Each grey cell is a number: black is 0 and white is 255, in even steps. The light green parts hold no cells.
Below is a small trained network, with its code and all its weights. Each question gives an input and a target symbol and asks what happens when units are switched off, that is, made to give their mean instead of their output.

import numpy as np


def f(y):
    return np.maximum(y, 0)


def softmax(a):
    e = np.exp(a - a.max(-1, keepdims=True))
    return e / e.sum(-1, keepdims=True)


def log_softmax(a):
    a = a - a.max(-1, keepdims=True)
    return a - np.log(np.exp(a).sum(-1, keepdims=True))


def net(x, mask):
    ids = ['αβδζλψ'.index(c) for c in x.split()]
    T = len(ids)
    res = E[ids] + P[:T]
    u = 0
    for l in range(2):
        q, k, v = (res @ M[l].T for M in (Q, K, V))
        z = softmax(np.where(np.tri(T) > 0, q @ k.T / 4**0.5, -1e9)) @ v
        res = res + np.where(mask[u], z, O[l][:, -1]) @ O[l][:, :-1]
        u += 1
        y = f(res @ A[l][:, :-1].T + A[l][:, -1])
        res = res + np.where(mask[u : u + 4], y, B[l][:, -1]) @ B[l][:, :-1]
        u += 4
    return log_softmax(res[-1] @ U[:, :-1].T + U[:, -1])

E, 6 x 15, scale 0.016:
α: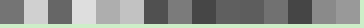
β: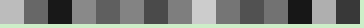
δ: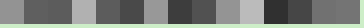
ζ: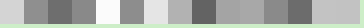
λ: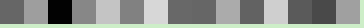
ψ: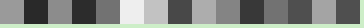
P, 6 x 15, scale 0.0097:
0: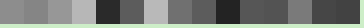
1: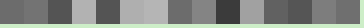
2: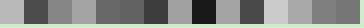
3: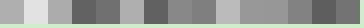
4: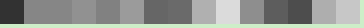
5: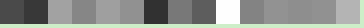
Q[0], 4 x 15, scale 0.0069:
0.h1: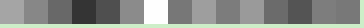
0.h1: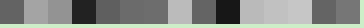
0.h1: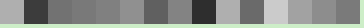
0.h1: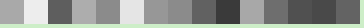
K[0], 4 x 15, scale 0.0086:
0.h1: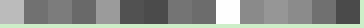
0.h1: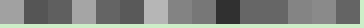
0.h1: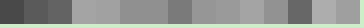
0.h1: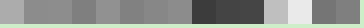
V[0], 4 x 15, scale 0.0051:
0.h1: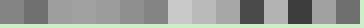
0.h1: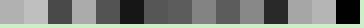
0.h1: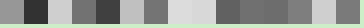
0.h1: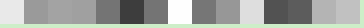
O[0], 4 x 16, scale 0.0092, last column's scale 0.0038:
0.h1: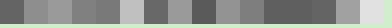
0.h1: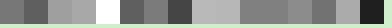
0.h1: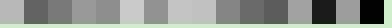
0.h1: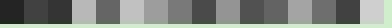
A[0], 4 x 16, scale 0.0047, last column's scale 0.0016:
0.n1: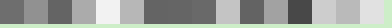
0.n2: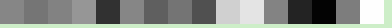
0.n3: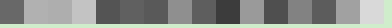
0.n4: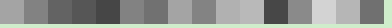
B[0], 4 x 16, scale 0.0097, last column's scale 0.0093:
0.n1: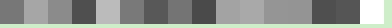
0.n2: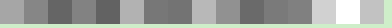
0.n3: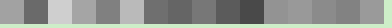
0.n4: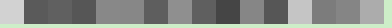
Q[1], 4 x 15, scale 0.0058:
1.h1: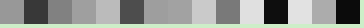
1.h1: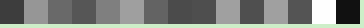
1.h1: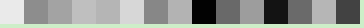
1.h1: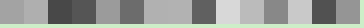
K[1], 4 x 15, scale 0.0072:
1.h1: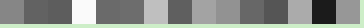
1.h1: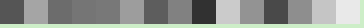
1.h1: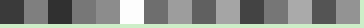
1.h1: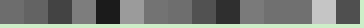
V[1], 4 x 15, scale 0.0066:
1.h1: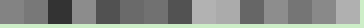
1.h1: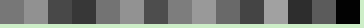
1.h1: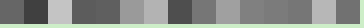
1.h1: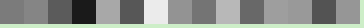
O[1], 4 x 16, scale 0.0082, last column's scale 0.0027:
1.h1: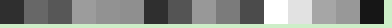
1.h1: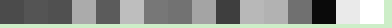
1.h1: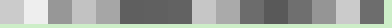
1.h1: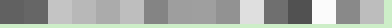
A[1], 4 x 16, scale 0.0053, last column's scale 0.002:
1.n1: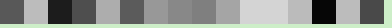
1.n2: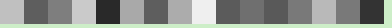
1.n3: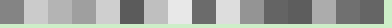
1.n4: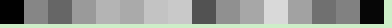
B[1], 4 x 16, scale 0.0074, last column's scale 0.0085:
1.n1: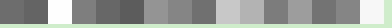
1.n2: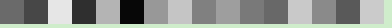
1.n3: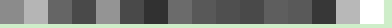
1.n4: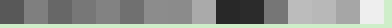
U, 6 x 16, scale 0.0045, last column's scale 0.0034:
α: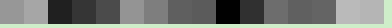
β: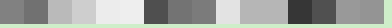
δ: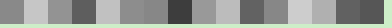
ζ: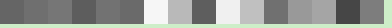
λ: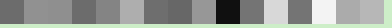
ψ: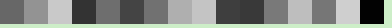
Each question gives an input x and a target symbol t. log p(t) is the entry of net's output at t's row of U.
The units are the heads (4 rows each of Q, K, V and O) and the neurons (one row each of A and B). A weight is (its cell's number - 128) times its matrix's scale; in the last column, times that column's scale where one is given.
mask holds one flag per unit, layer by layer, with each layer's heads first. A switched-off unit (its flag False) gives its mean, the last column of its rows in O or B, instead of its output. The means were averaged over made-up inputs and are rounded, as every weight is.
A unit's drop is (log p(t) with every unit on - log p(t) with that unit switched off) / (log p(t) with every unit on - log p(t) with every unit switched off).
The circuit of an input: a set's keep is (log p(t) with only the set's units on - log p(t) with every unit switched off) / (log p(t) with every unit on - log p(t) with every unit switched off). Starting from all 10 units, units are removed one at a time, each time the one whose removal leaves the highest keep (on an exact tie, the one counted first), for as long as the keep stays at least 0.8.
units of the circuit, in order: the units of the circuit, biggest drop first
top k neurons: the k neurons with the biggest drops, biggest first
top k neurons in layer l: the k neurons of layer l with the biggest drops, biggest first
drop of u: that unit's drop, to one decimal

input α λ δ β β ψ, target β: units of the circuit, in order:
(0.h1; 1.n4)
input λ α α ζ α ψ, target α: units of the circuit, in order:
(1.h1; 1.n1)
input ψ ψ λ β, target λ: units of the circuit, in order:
(1.h1; 0.n1)
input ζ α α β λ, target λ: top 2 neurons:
(1.n4; 0.n2)
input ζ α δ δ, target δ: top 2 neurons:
(0.n2; 0.n4)
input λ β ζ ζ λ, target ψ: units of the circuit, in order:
(1.n1; 1.h1; 1.n4; 0.h1)
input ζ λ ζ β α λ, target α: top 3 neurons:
(1.n3; 0.n4; 1.n2)
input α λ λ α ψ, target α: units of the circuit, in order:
(1.h1)
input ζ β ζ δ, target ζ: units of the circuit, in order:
(0.n1; 1.h1; 0.h1)
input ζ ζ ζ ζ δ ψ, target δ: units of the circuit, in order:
(1.h1; 0.n2)
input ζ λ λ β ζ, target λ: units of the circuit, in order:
(1.h1; 1.n4)
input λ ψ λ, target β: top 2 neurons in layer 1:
(1.n1; 1.n4)
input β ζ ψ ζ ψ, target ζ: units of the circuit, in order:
(0.h1; 1.h1; 1.n2)
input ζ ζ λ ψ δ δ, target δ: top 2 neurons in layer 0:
(0.n2; 0.n1)
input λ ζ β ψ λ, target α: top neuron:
(1.n3)
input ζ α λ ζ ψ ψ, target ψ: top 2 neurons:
(1.n2; 0.n4)
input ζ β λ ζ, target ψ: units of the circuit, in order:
(1.n1; 1.h1; 1.n4)
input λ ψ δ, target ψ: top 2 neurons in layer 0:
(0.n2; 0.n1)
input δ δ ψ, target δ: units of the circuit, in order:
(1.h1; 0.h1)
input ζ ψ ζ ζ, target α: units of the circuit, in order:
(0.h1; 1.n3; 1.h1; 1.n1)
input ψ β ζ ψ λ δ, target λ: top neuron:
(0.n2)
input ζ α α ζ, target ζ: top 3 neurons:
(1.n1; 1.n3; 0.n3)
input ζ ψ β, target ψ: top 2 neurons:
(1.n2; 0.n1)
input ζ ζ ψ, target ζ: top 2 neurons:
(0.n1; 1.n2)
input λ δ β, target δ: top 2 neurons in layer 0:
(0.n2; 0.n1)
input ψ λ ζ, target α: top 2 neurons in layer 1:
(1.n3; 1.n1)
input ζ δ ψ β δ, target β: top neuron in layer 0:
(0.n2)
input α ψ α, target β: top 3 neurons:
(0.n1; 1.n4; 1.n3)
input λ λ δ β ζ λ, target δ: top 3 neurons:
(0.n2; 0.n1; 1.n1)
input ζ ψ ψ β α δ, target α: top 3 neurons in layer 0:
(0.n2; 0.n1; 0.n3)
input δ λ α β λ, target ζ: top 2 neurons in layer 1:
(1.n1; 1.n3)
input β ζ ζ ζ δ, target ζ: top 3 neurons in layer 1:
(1.n2; 1.n3; 1.n4)
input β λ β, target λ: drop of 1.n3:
0.0
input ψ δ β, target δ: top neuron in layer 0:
(0.n2)
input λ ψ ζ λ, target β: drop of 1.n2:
0.1
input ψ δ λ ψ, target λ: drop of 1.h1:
0.4
